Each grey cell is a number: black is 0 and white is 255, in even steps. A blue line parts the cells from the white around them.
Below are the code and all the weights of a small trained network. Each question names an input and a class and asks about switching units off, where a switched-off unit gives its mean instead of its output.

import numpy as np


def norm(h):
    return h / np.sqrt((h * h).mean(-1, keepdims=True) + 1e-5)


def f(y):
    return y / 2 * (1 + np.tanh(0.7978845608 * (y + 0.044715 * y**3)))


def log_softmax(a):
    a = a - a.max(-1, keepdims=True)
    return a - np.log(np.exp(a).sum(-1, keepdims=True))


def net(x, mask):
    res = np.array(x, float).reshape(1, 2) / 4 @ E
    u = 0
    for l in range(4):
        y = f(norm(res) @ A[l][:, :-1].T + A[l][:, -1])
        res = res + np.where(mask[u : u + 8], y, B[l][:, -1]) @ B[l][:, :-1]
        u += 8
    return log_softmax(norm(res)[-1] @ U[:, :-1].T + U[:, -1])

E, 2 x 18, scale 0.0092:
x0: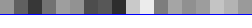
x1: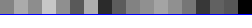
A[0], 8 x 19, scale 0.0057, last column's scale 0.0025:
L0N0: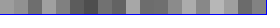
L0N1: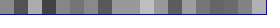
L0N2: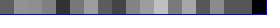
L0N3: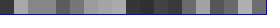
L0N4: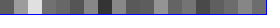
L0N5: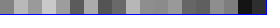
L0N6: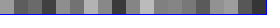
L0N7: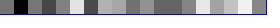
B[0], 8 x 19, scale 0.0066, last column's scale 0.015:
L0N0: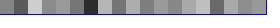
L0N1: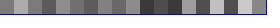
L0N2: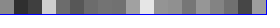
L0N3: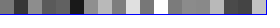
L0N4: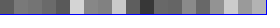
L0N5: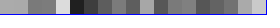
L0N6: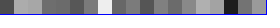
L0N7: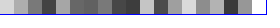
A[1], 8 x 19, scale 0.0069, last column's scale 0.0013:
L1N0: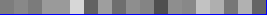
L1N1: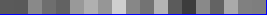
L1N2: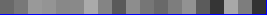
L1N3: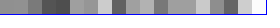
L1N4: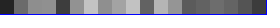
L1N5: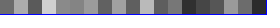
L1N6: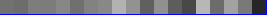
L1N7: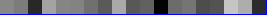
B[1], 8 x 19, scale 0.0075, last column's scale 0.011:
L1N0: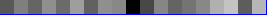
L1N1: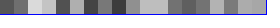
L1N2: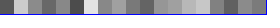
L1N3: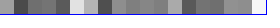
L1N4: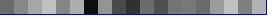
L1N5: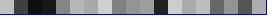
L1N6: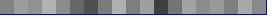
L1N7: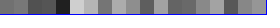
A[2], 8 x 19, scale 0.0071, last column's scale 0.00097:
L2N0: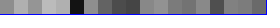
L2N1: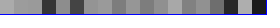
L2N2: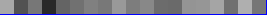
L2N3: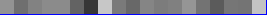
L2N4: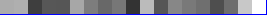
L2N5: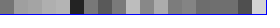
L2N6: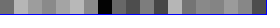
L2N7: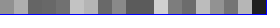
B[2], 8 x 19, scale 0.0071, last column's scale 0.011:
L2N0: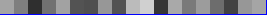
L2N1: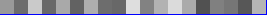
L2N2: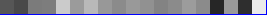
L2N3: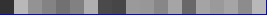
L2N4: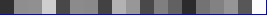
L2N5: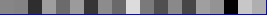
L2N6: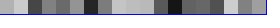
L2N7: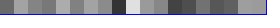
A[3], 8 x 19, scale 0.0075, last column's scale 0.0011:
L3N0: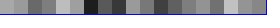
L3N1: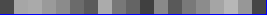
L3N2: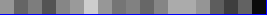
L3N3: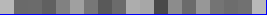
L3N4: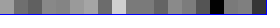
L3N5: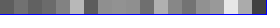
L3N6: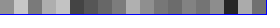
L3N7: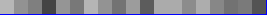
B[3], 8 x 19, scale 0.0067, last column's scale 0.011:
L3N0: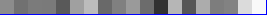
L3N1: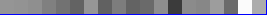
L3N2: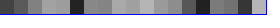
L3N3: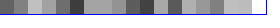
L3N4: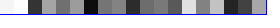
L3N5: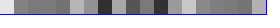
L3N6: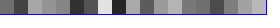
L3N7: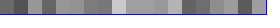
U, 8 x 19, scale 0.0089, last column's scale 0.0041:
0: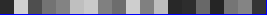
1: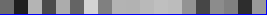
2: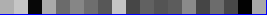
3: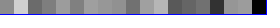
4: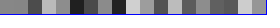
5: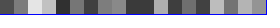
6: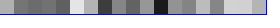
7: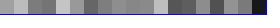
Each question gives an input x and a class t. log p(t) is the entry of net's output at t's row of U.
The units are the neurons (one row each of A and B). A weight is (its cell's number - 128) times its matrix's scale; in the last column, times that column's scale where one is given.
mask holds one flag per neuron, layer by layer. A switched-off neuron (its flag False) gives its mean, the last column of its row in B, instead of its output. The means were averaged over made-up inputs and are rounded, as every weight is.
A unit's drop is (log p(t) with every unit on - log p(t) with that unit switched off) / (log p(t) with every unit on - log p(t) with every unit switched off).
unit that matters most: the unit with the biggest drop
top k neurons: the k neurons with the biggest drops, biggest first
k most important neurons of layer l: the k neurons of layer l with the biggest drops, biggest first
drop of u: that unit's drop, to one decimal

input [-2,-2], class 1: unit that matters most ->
L0N3
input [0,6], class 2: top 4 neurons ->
L0N3; L0N7; L1N5; L0N4
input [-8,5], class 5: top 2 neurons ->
L0N4; L0N7
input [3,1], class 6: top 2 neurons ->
L0N3; L0N6
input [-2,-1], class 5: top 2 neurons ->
L0N7; L1N4
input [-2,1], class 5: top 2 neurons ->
L0N7; L0N4
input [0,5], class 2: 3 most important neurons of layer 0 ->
L0N3; L0N7; L0N4
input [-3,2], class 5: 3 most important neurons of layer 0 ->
L0N4; L0N7; L0N3
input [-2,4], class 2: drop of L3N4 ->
0.1
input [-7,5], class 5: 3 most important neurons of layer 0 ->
L0N4; L0N7; L0N3
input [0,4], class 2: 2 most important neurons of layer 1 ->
L1N5; L1N7
